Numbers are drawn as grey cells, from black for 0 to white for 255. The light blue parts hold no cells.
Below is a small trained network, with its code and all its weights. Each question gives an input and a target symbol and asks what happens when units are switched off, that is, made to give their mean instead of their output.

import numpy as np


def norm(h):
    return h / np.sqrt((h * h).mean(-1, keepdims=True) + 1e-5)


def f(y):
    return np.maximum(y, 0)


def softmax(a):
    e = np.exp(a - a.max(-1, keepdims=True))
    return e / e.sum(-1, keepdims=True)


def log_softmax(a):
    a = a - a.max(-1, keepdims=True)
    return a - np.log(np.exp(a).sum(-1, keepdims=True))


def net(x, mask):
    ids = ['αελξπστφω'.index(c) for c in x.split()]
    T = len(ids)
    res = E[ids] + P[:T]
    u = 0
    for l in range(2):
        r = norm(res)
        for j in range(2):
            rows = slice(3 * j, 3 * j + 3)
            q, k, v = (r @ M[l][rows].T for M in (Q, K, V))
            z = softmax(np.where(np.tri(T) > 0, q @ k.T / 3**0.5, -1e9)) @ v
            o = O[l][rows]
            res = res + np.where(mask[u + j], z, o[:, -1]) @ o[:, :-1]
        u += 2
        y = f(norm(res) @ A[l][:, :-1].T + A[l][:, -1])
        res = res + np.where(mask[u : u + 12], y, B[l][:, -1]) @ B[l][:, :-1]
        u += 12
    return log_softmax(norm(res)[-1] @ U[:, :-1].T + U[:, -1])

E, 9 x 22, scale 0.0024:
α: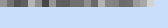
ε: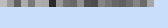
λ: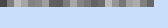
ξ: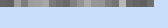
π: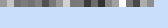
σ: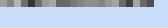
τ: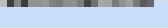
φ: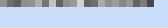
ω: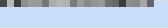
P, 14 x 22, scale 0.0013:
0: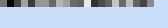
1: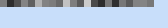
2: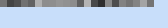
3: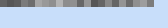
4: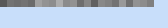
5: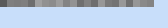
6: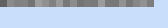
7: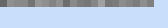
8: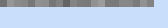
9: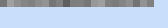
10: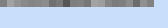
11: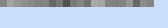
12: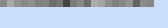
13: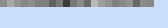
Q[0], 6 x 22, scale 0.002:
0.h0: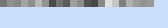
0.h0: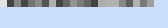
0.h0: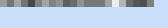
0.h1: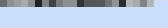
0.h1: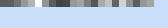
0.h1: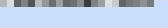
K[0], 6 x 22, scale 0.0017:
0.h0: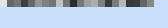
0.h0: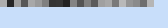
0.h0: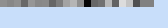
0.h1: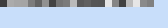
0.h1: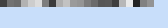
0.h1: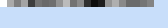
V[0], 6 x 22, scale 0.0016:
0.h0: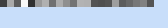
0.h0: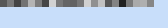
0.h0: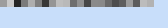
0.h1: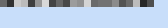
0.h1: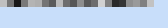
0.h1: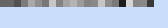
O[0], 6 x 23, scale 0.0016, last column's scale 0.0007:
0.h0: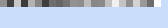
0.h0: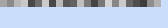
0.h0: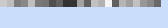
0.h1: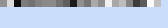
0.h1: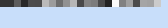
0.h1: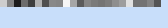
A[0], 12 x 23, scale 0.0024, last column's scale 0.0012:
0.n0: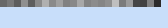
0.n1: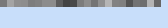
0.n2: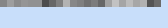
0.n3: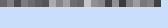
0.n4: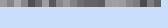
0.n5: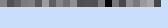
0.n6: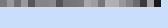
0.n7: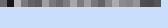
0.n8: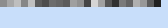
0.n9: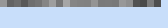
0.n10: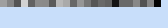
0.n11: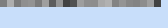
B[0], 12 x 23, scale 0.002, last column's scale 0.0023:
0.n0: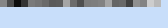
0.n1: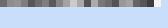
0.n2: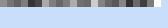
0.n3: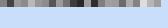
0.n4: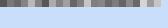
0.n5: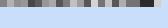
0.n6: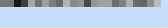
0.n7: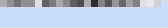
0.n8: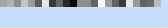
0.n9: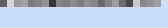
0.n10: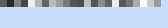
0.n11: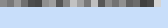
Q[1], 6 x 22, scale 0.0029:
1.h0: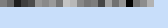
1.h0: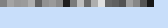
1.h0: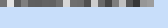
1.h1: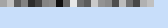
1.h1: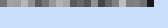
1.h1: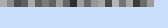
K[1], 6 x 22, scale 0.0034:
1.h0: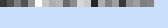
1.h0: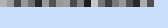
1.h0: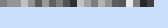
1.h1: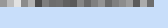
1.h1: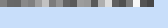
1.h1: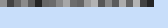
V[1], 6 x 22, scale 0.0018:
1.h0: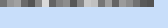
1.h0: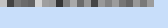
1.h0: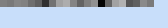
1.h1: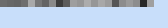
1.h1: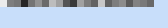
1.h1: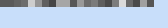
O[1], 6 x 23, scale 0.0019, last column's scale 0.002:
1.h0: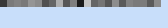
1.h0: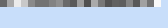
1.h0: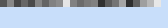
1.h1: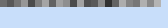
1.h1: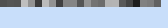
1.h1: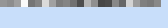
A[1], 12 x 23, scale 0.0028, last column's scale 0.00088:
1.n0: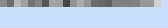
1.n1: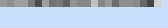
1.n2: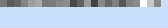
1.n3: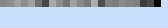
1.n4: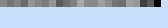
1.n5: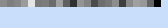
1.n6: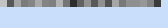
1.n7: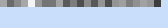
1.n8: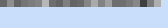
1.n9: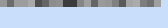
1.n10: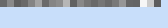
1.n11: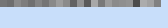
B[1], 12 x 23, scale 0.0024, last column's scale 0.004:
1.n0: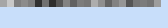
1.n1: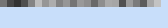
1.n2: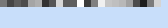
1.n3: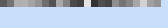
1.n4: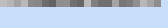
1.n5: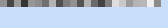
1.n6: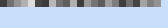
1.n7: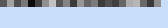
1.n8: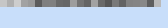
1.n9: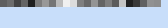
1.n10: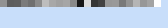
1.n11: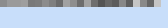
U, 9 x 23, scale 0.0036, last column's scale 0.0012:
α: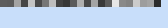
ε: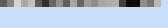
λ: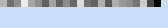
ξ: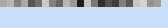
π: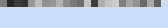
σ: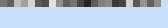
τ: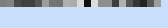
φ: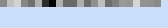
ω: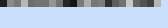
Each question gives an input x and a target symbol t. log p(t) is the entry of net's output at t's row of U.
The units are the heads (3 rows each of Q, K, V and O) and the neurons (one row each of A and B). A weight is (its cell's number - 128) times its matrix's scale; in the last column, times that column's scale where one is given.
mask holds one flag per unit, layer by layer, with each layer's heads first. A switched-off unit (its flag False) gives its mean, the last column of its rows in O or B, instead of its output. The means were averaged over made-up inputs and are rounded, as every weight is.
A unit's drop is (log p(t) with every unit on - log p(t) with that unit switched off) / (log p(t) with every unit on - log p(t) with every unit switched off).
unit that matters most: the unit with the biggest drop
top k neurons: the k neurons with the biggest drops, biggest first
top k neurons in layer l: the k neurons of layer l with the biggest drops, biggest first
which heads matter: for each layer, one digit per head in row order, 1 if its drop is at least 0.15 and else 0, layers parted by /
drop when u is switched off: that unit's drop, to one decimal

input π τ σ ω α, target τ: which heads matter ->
01 / 10
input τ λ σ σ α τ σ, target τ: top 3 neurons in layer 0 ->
[0.n1, 0.n7, 0.n6]
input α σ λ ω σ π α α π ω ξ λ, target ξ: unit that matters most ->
1.h0
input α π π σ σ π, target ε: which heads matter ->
11 / 11
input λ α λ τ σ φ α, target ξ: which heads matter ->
11 / 10
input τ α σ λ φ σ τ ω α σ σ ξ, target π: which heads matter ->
11 / 00
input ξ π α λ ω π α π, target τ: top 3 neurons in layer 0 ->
[0.n2, 0.n8, 0.n7]
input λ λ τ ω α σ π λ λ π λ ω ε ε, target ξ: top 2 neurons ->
[0.n11, 0.n10]
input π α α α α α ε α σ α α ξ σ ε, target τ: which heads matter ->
11 / 01
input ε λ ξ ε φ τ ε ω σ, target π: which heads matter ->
11 / 00
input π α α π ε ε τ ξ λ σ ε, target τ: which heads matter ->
11 / 10
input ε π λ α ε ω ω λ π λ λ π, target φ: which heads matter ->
11 / 11
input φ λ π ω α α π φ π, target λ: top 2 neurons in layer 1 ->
[1.n10, 1.n3]
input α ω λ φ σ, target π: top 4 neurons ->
[0.n7, 1.n2, 1.n10, 0.n6]
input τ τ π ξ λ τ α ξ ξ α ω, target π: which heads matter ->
00 / 00
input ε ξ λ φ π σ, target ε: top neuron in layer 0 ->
[0.n7]
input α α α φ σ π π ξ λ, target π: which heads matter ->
01 / 10
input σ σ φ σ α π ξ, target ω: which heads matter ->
11 / 10
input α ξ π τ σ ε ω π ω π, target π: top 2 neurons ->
[1.n1, 0.n2]
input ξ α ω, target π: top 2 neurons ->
[1.n2, 1.n10]
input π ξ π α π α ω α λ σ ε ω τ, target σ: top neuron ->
[0.n8]
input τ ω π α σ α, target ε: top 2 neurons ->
[0.n5, 1.n10]
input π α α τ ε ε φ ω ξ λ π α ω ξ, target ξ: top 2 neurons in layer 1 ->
[1.n2, 1.n8]
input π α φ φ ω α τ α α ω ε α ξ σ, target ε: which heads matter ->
01 / 10
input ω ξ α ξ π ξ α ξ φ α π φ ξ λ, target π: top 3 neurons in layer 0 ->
[0.n7, 0.n5, 0.n4]
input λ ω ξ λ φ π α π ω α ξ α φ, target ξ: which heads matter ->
01 / 10
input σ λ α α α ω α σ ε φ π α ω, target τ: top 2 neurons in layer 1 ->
[1.n10, 1.n3]
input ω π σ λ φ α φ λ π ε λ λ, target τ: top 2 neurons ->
[0.n8, 1.n10]
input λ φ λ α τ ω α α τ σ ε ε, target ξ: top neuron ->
[0.n5]
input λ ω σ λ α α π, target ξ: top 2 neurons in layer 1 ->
[1.n2, 1.n10]
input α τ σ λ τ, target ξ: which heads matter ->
11 / 00
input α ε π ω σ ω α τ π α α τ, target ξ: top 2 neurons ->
[0.n5, 0.n2]
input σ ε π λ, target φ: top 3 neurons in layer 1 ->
[1.n0, 1.n2, 1.n1]
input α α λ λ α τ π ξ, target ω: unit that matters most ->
1.n7
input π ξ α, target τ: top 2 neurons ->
[0.n2, 1.n9]
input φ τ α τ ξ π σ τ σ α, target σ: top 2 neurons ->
[0.n5, 1.n10]
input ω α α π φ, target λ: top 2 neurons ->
[1.n10, 0.n1]
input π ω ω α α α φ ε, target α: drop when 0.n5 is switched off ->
0.1
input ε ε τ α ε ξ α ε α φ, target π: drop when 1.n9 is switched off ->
0.0
